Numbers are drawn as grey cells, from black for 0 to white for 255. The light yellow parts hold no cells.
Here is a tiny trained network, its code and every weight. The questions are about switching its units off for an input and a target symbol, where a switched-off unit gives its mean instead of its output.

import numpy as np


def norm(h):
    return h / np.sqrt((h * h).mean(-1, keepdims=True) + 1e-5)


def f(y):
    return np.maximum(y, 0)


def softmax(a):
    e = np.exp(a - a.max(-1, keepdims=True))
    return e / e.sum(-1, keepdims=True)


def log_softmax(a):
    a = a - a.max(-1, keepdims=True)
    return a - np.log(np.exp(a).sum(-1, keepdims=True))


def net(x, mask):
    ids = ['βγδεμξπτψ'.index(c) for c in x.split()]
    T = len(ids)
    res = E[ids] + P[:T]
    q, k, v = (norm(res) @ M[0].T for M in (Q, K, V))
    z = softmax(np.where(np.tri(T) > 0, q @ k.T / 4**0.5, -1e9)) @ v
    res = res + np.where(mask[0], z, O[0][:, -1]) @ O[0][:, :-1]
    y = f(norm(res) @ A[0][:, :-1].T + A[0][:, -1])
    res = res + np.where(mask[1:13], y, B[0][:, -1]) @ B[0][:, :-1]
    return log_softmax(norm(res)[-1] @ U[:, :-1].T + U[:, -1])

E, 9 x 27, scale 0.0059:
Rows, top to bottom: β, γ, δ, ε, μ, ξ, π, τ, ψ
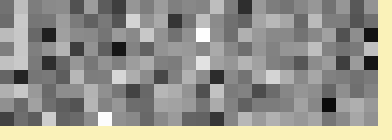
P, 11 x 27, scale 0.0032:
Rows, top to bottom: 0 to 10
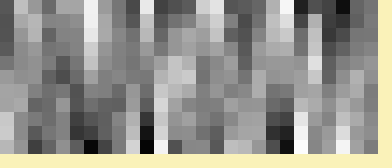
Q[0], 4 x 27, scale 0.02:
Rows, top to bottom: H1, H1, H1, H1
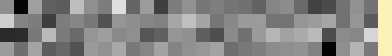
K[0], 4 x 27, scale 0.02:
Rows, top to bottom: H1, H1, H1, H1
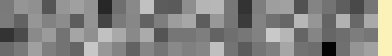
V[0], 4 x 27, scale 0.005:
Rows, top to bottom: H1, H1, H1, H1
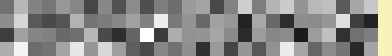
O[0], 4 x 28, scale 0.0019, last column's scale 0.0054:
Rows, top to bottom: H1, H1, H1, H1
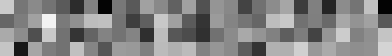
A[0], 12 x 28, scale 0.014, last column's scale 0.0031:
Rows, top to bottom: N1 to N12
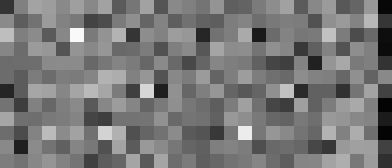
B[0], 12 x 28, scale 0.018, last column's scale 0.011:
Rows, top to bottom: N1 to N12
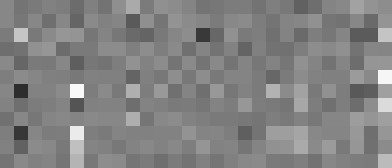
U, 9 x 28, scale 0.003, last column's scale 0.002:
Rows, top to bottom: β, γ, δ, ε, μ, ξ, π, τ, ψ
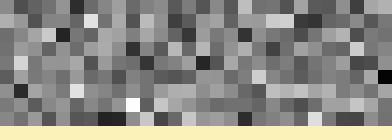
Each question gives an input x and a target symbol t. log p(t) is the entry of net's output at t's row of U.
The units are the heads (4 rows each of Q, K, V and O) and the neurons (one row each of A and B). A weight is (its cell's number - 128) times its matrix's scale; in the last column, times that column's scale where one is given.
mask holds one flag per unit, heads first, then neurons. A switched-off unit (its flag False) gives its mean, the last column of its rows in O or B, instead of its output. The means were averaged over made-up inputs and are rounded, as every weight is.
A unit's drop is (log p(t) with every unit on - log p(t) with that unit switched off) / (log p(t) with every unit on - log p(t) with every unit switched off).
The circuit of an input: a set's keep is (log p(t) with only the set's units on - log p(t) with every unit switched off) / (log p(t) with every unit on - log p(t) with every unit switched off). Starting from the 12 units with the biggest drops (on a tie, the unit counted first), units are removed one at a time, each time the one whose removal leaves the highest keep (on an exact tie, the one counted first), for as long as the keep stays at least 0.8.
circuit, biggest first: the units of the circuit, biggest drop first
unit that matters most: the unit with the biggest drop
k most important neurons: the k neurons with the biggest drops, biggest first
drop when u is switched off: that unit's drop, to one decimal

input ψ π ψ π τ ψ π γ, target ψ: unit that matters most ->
H1
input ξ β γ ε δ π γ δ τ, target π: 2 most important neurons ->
N10, N11
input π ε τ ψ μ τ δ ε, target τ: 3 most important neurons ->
N9, N3, N6
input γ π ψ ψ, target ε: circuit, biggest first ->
H1, N6
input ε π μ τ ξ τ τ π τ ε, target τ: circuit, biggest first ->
H1, N1
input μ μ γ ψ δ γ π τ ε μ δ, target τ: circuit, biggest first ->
N9, H1
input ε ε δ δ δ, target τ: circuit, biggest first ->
H1, N9
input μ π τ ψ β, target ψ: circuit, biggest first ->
H1, N3, N6, N7
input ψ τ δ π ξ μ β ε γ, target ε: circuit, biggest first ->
N2, H1
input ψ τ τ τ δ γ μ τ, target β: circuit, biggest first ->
H1, N8
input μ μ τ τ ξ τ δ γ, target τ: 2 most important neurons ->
N1, N3
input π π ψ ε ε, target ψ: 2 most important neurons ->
N3, N6
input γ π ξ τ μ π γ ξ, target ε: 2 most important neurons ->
N2, N12
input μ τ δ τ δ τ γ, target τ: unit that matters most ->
H1
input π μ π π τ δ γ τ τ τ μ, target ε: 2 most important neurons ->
N6, N3
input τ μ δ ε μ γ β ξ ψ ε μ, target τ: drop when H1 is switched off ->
0.3
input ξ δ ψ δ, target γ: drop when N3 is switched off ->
0.5
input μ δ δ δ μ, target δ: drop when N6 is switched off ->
0.1
